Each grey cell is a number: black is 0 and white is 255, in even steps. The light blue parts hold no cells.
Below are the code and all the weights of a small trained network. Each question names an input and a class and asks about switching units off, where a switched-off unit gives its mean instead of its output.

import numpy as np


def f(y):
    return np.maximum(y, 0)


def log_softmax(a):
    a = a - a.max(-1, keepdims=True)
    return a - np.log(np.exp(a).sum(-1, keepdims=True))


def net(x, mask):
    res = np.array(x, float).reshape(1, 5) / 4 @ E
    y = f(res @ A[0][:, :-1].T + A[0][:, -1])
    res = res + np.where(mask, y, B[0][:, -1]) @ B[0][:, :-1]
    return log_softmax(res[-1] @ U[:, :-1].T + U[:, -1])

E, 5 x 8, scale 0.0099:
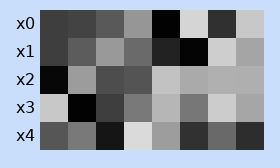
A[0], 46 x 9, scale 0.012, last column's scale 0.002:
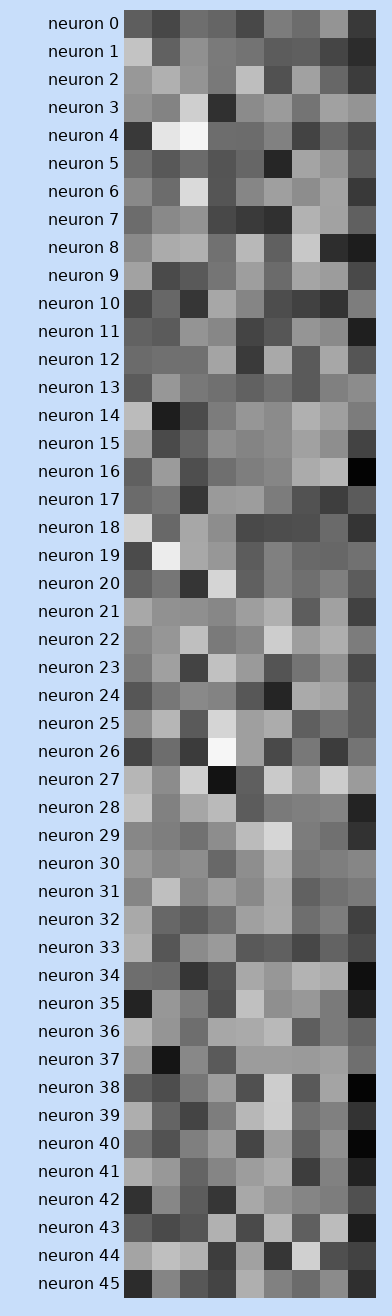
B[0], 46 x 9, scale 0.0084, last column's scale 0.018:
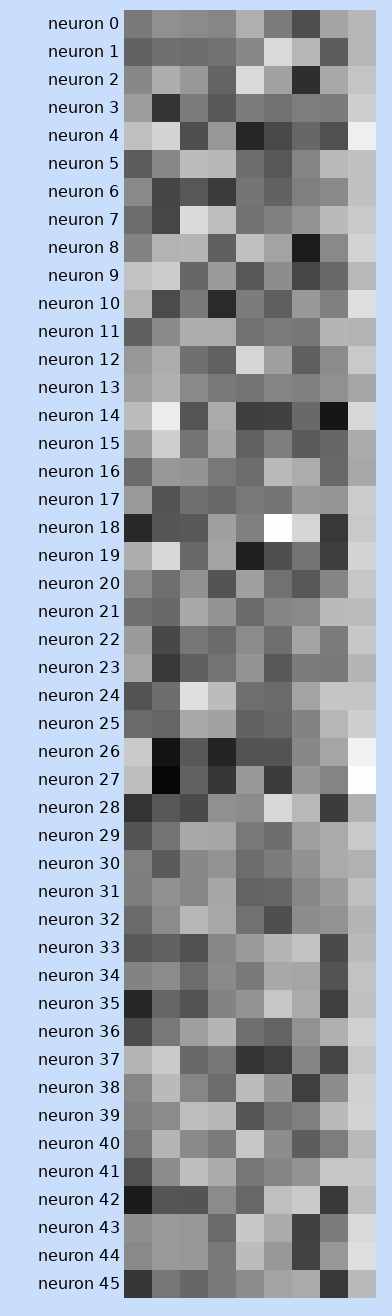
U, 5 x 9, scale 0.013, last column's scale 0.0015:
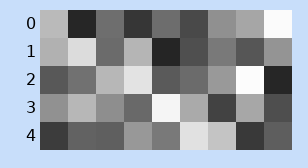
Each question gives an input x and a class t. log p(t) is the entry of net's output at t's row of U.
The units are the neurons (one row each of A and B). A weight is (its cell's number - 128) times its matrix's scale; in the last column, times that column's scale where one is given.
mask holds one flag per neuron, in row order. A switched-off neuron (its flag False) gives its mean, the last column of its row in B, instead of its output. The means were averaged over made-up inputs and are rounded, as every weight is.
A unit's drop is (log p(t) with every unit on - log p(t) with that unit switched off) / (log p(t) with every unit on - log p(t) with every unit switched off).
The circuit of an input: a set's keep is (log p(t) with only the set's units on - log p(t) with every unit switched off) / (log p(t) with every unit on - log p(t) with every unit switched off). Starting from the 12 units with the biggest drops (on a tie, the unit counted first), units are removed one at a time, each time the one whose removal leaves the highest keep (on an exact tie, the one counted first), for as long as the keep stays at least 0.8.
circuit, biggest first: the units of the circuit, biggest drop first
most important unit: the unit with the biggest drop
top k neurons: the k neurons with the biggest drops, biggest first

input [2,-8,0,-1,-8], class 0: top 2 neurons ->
neuron 27; neuron 3
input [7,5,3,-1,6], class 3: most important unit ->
neuron 43
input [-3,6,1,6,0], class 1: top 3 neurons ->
neuron 14; neuron 9; neuron 37
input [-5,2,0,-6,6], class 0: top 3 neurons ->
neuron 26; neuron 10; neuron 14
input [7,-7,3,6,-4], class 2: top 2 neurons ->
neuron 39; neuron 29
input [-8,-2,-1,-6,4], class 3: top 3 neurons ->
neuron 8; neuron 2; neuron 44
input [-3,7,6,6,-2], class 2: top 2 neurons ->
neuron 7; neuron 24
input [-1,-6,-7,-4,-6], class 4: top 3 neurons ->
neuron 18; neuron 28; neuron 26
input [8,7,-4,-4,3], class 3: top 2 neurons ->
neuron 12; neuron 43
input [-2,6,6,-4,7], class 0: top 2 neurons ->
neuron 26; neuron 10
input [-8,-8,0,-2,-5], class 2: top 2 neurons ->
neuron 36; neuron 29
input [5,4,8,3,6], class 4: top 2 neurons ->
neuron 42; neuron 45
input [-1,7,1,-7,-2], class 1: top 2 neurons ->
neuron 4; neuron 19
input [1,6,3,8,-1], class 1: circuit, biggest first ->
neuron 14
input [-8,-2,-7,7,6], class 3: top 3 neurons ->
neuron 2; neuron 8; neuron 44
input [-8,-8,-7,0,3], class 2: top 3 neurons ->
neuron 36; neuron 25; neuron 41
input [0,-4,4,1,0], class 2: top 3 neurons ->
neuron 18; neuron 39; neuron 28
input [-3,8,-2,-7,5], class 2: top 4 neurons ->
neuron 24; neuron 7; neuron 14; neuron 5
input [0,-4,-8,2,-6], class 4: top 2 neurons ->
neuron 18; neuron 28
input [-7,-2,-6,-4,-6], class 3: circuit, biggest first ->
neuron 44
